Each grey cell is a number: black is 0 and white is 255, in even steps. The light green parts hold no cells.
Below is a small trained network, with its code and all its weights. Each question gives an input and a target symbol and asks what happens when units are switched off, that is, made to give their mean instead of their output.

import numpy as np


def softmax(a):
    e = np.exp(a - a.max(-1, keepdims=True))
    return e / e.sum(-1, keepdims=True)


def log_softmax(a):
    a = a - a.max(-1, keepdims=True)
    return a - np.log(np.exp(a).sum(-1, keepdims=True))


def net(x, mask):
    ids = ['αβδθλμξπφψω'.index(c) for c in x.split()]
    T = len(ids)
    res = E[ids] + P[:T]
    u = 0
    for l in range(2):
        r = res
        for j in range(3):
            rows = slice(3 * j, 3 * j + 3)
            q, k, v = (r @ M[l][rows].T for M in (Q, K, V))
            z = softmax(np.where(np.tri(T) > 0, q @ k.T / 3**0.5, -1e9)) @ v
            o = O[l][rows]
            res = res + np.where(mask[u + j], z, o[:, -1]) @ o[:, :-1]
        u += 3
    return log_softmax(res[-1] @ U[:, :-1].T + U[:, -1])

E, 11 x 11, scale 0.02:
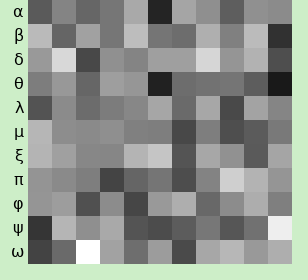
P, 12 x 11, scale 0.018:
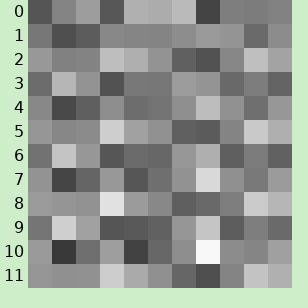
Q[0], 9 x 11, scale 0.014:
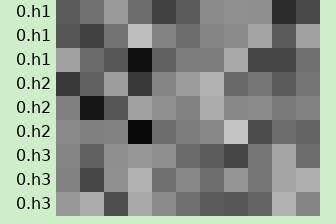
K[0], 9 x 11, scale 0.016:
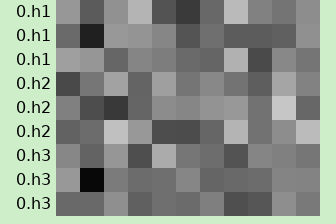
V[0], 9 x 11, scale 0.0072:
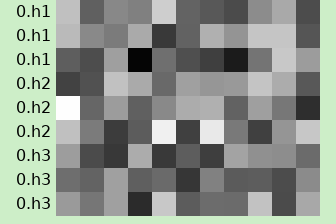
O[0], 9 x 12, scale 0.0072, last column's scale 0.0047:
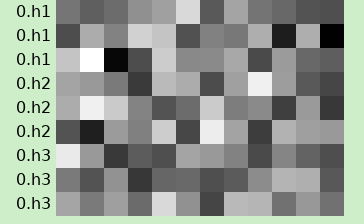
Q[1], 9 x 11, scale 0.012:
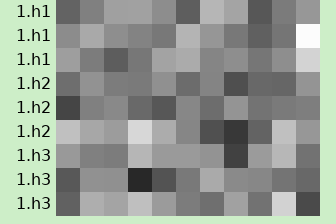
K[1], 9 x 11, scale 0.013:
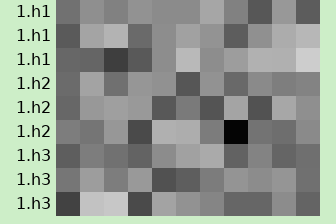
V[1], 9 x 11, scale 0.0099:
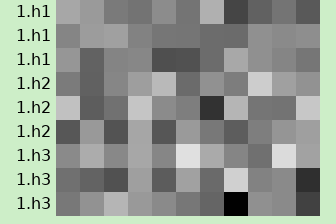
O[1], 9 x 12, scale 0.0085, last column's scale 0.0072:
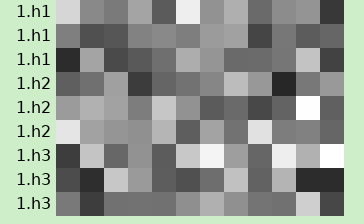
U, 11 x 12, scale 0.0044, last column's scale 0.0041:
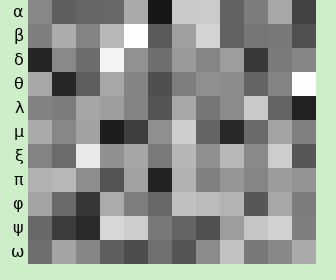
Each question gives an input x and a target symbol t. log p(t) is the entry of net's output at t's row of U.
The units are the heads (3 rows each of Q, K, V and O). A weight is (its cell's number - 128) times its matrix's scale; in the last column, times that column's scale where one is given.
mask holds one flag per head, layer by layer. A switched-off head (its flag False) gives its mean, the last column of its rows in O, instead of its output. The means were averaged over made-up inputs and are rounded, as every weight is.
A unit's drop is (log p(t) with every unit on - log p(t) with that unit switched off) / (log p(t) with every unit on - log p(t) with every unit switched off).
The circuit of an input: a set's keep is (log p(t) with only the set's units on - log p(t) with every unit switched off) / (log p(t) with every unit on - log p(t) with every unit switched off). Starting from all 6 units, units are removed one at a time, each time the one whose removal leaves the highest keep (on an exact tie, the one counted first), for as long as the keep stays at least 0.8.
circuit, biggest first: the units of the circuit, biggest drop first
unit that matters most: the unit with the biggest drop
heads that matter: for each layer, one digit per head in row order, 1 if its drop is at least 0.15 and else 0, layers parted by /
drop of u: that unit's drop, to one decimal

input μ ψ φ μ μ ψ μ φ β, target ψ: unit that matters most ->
1.h2
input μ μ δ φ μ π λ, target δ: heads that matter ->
101 / 000
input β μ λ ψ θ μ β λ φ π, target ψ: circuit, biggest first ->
[0.h2 1.h2]
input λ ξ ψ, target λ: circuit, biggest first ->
[0.h1 1.h2 1.h3]
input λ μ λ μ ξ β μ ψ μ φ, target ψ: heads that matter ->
010 / 010
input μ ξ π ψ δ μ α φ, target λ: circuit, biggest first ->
[1.h3 0.h3]
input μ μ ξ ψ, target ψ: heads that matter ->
010 / 000
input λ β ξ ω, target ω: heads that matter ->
010 / 000
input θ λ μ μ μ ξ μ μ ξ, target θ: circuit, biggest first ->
[1.h3 1.h2]
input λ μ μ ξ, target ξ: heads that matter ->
101 / 000
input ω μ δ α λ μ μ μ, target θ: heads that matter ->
101 / 001
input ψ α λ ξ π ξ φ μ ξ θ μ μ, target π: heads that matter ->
111 / 010
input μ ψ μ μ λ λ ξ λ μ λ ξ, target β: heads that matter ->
001 / 011
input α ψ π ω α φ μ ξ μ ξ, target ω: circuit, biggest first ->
[0.h2]
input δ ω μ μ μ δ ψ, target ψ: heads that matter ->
010 / 010
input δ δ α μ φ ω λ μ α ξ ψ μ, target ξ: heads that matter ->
100 / 010
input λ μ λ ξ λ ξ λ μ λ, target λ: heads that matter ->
100 / 011
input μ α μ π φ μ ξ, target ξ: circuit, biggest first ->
[0.h1 1.h2]
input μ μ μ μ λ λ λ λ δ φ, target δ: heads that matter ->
101 / 000
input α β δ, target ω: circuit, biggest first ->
[1.h2 0.h3 0.h2]
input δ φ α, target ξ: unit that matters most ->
0.h1
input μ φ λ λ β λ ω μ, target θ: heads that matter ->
100 / 001
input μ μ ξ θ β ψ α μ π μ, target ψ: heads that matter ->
010 / 000
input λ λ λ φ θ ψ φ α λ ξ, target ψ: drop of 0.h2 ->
1.0
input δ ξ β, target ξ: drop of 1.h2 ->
0.3
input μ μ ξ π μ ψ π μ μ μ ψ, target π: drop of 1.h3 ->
0.2
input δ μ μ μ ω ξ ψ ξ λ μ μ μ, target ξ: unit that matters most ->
0.h1
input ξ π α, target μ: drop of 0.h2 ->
0.2
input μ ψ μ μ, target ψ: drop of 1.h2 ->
0.1
